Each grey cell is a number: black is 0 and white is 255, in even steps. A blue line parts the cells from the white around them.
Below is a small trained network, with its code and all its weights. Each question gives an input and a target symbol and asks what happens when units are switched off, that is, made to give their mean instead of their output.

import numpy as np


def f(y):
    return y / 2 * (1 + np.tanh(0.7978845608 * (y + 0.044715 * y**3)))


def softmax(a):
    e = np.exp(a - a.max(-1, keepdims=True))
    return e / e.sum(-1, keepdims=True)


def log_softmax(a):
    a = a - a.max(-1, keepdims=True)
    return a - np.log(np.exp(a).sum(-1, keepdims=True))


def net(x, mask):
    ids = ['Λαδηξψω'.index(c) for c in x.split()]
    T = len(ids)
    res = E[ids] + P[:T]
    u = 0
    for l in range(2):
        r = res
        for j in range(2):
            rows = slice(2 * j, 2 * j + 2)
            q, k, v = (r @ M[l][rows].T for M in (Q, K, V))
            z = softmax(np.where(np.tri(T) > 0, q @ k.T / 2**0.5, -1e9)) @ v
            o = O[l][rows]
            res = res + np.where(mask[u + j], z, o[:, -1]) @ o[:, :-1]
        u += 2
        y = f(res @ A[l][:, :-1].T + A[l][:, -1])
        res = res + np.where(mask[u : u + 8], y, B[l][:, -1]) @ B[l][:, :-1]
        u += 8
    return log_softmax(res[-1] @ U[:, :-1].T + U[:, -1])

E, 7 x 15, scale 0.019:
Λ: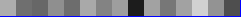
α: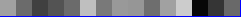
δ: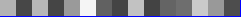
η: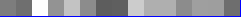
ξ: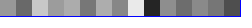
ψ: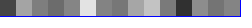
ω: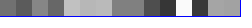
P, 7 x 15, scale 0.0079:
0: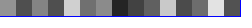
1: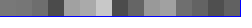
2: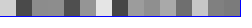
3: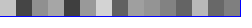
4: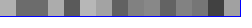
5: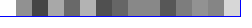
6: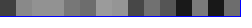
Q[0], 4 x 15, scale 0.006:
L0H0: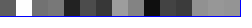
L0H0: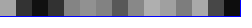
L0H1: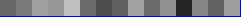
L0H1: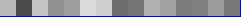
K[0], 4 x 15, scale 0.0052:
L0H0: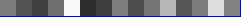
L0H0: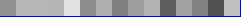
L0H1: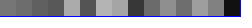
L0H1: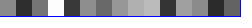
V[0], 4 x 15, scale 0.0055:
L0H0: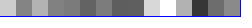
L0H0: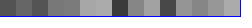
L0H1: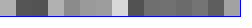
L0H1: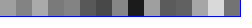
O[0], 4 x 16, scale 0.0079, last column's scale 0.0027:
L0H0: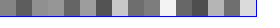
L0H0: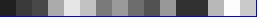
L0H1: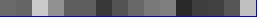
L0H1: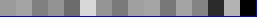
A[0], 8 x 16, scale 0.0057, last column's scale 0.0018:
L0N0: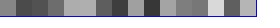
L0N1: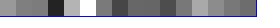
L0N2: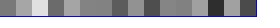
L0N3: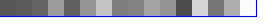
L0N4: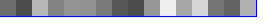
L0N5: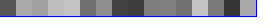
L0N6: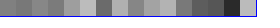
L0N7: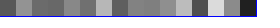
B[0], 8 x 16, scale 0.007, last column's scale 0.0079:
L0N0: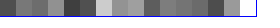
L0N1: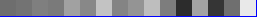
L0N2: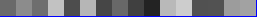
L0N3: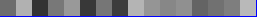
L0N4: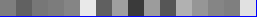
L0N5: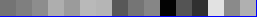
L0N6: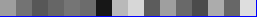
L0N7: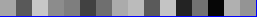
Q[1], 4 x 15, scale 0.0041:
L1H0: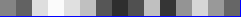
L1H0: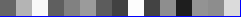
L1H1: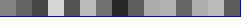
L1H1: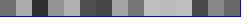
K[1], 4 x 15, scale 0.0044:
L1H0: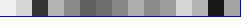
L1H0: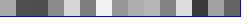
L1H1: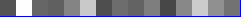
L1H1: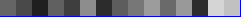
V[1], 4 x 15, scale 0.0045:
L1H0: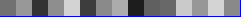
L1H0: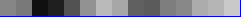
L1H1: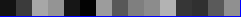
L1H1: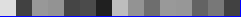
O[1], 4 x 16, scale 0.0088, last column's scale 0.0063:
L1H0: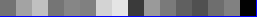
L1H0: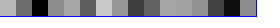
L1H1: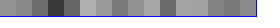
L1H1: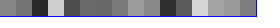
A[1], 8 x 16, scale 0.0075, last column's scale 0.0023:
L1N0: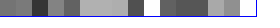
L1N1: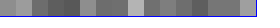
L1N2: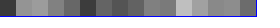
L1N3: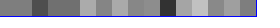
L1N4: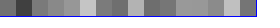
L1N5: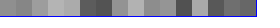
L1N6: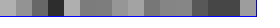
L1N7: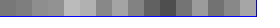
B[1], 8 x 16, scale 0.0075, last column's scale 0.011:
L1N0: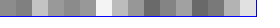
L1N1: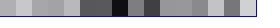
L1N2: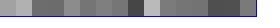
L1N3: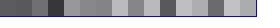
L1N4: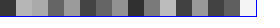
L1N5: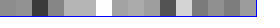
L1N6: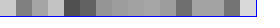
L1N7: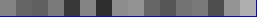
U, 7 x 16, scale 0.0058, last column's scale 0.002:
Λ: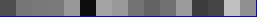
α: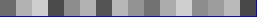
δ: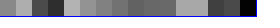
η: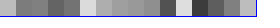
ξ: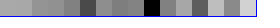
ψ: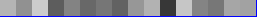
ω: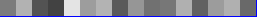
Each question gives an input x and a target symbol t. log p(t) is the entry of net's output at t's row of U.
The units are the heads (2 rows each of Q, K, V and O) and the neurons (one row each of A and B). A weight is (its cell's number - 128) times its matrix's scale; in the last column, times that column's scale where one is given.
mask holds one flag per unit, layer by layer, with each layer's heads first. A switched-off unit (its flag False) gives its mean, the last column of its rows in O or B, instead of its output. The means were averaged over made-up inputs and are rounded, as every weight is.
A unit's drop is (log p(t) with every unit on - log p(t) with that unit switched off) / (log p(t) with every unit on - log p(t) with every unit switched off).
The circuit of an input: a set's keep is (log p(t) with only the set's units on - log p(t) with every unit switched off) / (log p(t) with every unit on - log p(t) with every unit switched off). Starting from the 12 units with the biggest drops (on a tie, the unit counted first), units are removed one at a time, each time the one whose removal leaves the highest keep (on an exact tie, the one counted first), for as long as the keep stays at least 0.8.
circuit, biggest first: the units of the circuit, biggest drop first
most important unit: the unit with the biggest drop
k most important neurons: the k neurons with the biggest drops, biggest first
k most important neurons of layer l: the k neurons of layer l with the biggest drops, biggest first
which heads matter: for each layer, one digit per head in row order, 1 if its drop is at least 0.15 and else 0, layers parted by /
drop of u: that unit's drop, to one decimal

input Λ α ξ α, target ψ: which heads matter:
11 / 01
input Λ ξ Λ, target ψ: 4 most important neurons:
(L0N2 L0N5 L0N0 L0N6)
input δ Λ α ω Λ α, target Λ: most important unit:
L0H0
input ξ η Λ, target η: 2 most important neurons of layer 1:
(L1N4 L1N0)
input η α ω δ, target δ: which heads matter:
00 / 00
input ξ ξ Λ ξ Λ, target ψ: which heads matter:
11 / 10
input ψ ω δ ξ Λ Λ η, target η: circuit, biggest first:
(L1H0 L1N4 L0H1)
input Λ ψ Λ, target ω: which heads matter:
11 / 00
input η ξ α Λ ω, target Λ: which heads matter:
00 / 00
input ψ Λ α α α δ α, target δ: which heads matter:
01 / 11
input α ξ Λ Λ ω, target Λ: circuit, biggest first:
(L1N4 L0N7)
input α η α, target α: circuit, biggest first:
(L1H0 L0H0)
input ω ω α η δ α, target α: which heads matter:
01 / 11
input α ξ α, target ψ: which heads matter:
10 / 01
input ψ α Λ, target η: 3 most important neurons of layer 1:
(L1N4 L1N1 L1N0)
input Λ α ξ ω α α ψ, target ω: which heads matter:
00 / 00
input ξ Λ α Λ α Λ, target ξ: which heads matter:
11 / 01
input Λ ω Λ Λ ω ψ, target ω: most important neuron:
(L0N7)
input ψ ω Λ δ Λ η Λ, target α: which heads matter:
11 / 10
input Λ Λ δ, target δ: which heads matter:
01 / 00
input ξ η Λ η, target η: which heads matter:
01 / 10
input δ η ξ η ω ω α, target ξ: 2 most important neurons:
(L1N1 L0N4)
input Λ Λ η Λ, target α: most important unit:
L0H1
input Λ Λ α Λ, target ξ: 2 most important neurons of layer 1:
(L1N3 L1N5)
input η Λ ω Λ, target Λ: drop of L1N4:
-0.3
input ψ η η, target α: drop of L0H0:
0.2
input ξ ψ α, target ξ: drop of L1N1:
0.4
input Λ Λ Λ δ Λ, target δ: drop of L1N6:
0.2
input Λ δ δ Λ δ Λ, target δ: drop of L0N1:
0.2
